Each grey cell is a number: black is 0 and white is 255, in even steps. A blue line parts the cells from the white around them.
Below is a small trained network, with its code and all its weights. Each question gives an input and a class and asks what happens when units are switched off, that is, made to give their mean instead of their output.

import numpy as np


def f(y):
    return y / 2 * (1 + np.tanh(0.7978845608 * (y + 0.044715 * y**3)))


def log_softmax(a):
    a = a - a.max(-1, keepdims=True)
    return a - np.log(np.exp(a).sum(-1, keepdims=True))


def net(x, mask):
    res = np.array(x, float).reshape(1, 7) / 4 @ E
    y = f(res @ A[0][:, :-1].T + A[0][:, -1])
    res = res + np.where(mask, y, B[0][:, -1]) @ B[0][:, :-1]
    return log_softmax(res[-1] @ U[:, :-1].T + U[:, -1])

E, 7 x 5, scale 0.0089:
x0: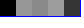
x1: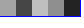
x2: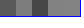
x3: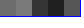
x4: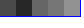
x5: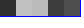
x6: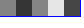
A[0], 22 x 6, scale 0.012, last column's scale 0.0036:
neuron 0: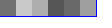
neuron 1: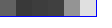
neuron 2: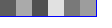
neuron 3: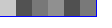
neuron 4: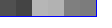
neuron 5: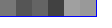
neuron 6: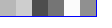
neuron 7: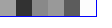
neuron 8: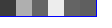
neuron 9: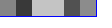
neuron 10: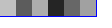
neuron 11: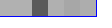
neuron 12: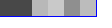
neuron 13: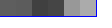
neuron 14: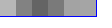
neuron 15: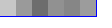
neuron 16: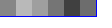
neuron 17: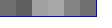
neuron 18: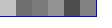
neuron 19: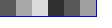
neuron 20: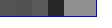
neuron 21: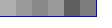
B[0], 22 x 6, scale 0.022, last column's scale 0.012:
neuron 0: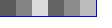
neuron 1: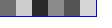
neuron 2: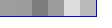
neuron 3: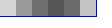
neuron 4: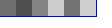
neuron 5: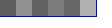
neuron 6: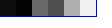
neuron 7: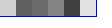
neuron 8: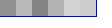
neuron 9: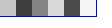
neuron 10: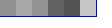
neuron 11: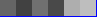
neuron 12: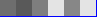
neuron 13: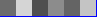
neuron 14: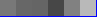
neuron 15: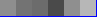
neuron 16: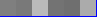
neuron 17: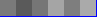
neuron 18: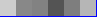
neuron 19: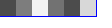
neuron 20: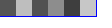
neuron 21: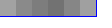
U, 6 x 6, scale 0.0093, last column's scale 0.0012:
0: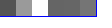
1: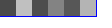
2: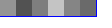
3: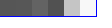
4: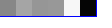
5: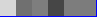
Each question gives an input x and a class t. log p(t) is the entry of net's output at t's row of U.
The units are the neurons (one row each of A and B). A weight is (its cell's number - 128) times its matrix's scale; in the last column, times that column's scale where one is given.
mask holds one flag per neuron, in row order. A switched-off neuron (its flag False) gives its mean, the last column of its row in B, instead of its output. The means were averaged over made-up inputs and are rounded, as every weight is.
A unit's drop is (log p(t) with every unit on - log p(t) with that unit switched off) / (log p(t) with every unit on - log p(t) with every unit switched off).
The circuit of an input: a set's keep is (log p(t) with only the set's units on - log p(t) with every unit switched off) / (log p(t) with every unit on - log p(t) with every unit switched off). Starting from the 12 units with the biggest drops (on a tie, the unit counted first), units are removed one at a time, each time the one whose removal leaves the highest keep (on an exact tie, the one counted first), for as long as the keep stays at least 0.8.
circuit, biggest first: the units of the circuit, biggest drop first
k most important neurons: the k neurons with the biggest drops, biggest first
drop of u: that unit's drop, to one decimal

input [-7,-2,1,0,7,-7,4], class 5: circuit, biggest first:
[neuron 3]
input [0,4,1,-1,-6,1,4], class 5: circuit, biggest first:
[neuron 18; neuron 3]
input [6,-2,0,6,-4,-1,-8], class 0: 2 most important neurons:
[neuron 19; neuron 0]
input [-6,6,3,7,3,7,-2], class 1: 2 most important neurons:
[neuron 1; neuron 20]
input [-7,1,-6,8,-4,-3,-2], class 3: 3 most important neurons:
[neuron 6; neuron 9; neuron 7]
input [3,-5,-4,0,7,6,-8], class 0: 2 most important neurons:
[neuron 19; neuron 0]
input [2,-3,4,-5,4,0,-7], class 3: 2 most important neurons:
[neuron 6; neuron 10]
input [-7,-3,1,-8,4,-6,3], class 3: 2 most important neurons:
[neuron 6; neuron 11]
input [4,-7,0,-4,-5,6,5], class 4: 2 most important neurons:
[neuron 8; neuron 2]
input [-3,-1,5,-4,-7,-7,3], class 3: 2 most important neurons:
[neuron 6; neuron 11]
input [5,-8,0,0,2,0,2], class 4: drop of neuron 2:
0.2
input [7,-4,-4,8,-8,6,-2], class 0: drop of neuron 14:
0.0
